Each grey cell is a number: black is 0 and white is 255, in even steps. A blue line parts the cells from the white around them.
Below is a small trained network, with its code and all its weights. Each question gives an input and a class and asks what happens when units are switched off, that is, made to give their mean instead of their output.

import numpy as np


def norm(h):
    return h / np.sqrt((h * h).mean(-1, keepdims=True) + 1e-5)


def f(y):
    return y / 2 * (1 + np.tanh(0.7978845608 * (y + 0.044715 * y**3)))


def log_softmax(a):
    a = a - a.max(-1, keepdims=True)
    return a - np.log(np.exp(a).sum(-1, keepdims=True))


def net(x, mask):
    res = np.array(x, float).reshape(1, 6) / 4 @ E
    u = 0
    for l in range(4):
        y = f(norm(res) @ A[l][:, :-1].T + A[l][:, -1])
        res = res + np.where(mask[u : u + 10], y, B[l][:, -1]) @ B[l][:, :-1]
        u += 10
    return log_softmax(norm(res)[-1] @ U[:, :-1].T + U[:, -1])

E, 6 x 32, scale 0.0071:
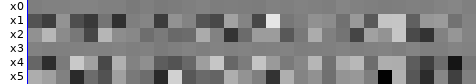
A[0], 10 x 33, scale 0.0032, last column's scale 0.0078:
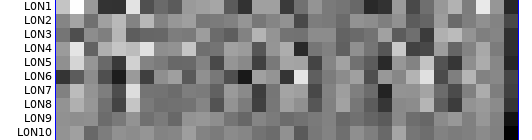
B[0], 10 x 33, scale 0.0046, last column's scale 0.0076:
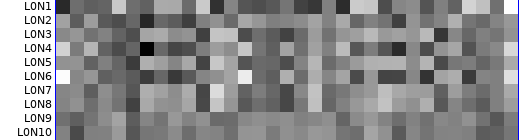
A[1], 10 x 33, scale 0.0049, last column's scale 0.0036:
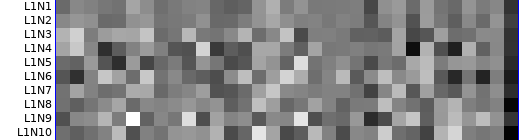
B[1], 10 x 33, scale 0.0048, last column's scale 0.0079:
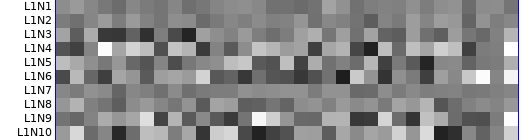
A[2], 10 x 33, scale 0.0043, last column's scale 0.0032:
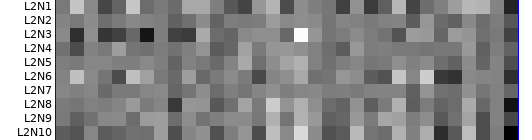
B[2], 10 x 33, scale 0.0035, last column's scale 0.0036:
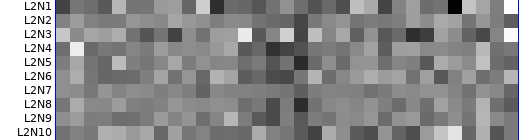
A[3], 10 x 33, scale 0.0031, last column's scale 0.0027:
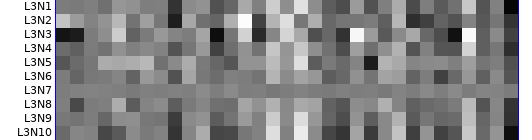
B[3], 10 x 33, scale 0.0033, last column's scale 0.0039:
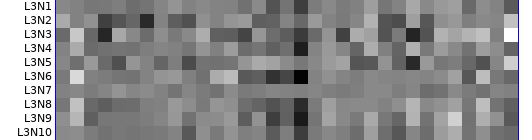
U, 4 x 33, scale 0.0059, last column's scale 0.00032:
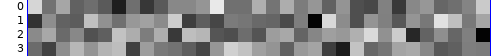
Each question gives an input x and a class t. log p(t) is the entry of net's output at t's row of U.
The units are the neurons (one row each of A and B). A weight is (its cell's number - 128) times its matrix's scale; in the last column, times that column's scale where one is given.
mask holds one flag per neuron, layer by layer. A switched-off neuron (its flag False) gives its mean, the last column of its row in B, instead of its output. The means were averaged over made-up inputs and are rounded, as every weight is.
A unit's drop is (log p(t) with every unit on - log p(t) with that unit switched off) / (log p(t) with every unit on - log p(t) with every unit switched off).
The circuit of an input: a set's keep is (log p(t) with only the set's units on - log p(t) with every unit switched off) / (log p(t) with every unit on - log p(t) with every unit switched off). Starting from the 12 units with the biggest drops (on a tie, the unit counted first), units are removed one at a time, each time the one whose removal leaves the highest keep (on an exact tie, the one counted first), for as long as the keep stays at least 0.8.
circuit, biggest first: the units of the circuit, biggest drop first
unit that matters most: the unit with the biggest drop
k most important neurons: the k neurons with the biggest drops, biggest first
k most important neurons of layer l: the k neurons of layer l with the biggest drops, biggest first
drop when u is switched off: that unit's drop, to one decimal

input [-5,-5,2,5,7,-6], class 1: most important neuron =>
(L1N6)
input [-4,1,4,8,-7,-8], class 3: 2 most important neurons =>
(L1N9 L1N6)
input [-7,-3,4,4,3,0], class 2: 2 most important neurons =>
(L0N6 L0N5)
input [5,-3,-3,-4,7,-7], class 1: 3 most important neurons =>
(L1N6 L1N4 L3N3)
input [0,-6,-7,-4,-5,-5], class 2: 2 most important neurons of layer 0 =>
(L0N6 L0N3)
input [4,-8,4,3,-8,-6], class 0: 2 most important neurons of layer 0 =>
(L0N4 L0N2)
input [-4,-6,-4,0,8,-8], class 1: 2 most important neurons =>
(L1N6 L1N4)
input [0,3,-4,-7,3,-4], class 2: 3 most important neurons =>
(L1N10 L1N4 L0N4)
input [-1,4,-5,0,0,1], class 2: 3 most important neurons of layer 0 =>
(L0N4 L0N3 L0N2)
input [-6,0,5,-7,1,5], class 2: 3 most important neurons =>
(L0N5 L0N8 L1N9)
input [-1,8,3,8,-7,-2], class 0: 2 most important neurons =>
(L0N6 L1N6)
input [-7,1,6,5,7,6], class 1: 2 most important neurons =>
(L1N6 L1N9)
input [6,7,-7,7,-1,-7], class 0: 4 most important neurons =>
(L0N6 L1N4 L1N5 L0N7)
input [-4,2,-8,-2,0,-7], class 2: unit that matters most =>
L1N10
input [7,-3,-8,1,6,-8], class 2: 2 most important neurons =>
(L1N10 L1N4)
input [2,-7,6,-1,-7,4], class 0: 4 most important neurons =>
(L0N4 L1N6 L1N3 L3N3)
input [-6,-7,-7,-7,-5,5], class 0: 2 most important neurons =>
(L0N4 L1N3)
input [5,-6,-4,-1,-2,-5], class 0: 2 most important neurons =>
(L0N4 L1N4)
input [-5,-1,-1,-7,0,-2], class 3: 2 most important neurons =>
(L0N6 L1N9)
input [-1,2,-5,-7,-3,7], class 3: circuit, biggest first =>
(L1N4)
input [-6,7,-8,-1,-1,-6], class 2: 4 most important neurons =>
(L1N10 L0N4 L0N3 L1N8)
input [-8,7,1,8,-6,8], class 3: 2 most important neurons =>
(L1N4 L0N4)
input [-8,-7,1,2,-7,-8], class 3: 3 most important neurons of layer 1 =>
(L1N9 L1N6 L1N5)
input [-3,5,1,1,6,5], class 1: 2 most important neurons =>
(L1N6 L0N4)
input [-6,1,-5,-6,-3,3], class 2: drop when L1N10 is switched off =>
0.4
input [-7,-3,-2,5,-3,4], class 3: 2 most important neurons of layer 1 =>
(L1N4 L1N6)
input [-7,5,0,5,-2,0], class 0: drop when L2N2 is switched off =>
0.0
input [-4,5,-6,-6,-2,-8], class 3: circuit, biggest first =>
(L1N9)
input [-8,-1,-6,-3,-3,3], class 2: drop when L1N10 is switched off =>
0.1
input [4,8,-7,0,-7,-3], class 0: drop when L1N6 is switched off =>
0.2
